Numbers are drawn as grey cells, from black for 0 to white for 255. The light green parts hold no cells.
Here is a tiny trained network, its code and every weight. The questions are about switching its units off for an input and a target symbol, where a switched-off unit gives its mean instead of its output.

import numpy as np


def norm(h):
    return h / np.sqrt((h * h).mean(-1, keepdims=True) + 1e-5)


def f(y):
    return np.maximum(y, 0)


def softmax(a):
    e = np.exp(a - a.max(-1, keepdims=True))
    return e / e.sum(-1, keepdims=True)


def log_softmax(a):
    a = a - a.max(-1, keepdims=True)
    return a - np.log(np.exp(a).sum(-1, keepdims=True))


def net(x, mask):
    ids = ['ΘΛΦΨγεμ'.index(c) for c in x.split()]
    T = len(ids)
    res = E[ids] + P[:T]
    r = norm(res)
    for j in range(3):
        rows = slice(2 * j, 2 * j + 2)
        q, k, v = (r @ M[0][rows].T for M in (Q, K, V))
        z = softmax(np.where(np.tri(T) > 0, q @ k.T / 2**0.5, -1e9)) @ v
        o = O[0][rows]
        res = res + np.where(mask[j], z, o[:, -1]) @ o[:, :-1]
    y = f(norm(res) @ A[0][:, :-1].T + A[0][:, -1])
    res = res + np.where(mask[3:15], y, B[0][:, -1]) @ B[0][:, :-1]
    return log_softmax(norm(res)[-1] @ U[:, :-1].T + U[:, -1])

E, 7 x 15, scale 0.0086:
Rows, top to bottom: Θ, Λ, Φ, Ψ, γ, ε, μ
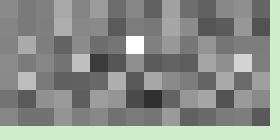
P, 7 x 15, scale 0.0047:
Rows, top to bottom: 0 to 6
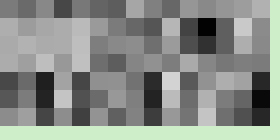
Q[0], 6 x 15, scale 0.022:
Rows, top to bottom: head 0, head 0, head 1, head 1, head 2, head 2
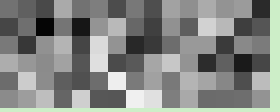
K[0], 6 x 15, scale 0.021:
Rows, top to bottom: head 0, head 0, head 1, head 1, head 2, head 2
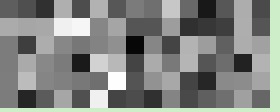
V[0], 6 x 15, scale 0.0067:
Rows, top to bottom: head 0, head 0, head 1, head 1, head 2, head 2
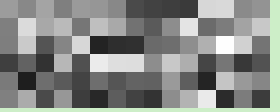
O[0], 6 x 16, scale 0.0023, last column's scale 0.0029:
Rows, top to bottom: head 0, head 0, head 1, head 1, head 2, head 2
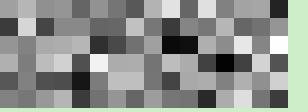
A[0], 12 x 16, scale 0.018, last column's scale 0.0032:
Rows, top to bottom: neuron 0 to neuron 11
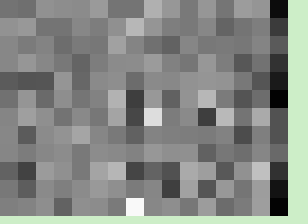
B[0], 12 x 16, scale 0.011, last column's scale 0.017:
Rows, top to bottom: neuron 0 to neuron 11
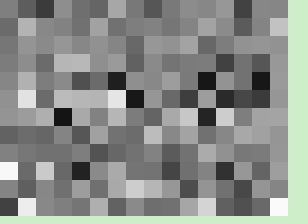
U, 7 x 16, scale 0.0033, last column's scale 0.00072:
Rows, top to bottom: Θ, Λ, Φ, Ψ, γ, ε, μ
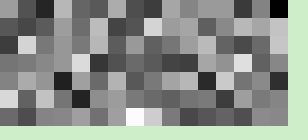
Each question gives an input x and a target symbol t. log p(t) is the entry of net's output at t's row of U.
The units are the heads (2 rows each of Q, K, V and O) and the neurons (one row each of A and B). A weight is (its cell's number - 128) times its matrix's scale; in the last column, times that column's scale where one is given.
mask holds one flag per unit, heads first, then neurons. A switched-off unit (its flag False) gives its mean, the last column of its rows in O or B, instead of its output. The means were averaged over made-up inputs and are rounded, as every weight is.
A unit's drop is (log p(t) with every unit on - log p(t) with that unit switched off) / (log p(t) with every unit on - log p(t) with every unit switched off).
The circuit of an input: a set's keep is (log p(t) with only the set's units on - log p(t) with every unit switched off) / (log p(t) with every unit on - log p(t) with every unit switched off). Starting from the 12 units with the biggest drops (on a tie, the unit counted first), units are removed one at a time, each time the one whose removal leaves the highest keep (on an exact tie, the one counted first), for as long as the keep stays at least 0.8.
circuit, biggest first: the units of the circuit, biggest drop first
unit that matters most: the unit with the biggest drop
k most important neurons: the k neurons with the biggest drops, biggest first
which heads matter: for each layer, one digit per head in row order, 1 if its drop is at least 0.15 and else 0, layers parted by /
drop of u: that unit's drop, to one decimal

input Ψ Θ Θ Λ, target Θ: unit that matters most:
neuron 0
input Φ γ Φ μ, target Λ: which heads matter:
000
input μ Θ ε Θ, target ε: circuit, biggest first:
(head 0; head 2; neuron 9)
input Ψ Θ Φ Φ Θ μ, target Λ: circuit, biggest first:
(head 2; neuron 7; neuron 11)
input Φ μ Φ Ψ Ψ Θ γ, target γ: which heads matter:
001
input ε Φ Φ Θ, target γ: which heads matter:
001
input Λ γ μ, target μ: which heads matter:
100
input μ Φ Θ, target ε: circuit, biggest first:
(head 0; neuron 9; head 2)
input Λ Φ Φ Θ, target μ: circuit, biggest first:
(head 0; neuron 10; neuron 11)
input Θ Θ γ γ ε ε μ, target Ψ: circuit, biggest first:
(head 1; neuron 11; neuron 1)
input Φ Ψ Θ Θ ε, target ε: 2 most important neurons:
(neuron 9; neuron 11)
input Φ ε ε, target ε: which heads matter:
000
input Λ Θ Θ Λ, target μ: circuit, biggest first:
(head 0; neuron 10; neuron 11)
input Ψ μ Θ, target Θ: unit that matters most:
head 0
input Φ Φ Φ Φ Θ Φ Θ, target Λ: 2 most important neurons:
(neuron 7; neuron 11)
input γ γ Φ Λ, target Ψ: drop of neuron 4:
0.1
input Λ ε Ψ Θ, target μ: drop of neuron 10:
0.6
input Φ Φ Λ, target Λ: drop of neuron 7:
0.6
